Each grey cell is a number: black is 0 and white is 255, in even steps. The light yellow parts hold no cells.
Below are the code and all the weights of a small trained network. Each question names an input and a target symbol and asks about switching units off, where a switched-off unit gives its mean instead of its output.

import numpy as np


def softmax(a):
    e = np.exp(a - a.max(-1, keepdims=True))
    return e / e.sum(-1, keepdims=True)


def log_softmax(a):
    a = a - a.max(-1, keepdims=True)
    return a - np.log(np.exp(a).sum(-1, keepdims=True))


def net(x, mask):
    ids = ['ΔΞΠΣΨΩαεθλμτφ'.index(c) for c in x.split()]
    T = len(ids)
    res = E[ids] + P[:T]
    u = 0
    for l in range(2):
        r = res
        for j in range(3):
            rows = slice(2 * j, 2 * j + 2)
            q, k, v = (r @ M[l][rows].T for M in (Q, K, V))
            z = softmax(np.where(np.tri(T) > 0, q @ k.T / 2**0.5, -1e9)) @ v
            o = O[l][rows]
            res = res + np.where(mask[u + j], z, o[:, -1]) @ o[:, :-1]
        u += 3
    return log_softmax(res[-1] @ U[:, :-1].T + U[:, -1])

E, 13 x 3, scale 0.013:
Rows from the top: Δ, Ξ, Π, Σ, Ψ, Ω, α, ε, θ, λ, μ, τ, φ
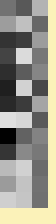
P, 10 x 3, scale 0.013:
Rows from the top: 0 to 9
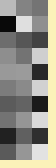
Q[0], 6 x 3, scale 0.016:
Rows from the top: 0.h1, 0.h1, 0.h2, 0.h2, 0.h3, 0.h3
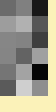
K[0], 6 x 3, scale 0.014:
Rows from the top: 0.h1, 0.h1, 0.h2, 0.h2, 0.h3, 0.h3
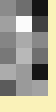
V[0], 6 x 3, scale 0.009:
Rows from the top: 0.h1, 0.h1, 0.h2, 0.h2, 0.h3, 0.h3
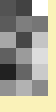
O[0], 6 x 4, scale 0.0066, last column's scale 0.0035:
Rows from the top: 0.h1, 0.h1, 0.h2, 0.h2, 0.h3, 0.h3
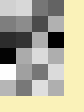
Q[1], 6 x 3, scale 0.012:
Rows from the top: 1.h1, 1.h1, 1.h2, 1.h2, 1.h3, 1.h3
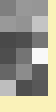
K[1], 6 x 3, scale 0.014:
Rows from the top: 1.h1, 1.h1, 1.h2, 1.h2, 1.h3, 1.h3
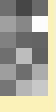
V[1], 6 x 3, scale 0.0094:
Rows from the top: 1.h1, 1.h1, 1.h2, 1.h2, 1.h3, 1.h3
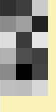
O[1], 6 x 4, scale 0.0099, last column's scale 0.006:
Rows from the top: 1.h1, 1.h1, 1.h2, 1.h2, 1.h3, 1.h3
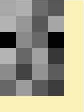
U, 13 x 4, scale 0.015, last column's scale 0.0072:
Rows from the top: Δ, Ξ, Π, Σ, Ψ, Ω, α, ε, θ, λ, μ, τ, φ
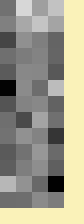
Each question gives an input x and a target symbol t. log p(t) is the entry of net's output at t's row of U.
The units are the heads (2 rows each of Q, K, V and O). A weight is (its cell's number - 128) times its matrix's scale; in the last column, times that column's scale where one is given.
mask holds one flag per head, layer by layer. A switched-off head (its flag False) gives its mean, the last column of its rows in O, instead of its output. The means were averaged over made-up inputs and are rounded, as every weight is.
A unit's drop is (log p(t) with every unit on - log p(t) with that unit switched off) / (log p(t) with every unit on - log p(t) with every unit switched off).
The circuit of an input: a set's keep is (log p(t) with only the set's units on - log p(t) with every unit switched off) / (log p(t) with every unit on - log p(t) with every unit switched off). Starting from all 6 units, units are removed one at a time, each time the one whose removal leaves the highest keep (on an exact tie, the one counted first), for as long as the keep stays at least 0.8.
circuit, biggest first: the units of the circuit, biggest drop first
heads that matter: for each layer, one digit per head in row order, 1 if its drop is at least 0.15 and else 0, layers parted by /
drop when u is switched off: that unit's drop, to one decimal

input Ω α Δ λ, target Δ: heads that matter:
101 / 001
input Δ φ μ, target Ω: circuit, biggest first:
1.h2
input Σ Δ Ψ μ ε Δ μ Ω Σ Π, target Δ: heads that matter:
111 / 010
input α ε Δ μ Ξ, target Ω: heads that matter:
000 / 000
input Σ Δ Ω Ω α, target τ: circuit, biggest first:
1.h2, 1.h1, 0.h1
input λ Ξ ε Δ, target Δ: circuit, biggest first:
1.h3, 0.h1
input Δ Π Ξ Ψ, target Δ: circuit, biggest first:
0.h1, 0.h3, 1.h3
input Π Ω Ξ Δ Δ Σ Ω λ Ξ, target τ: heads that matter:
101 / 110
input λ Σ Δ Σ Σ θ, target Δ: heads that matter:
101 / 000
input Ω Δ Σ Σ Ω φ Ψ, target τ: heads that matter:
100 / 110
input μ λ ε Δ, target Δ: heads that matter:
101 / 011
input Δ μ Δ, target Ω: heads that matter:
000 / 011
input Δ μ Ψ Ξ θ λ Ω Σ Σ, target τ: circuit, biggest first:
1.h2, 0.h1, 1.h1
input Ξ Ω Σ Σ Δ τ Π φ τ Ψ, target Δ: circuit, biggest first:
0.h1
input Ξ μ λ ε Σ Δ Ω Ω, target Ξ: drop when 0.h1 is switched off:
0.2
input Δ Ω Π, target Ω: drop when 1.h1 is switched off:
-0.1
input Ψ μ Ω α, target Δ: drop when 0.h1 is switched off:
0.4
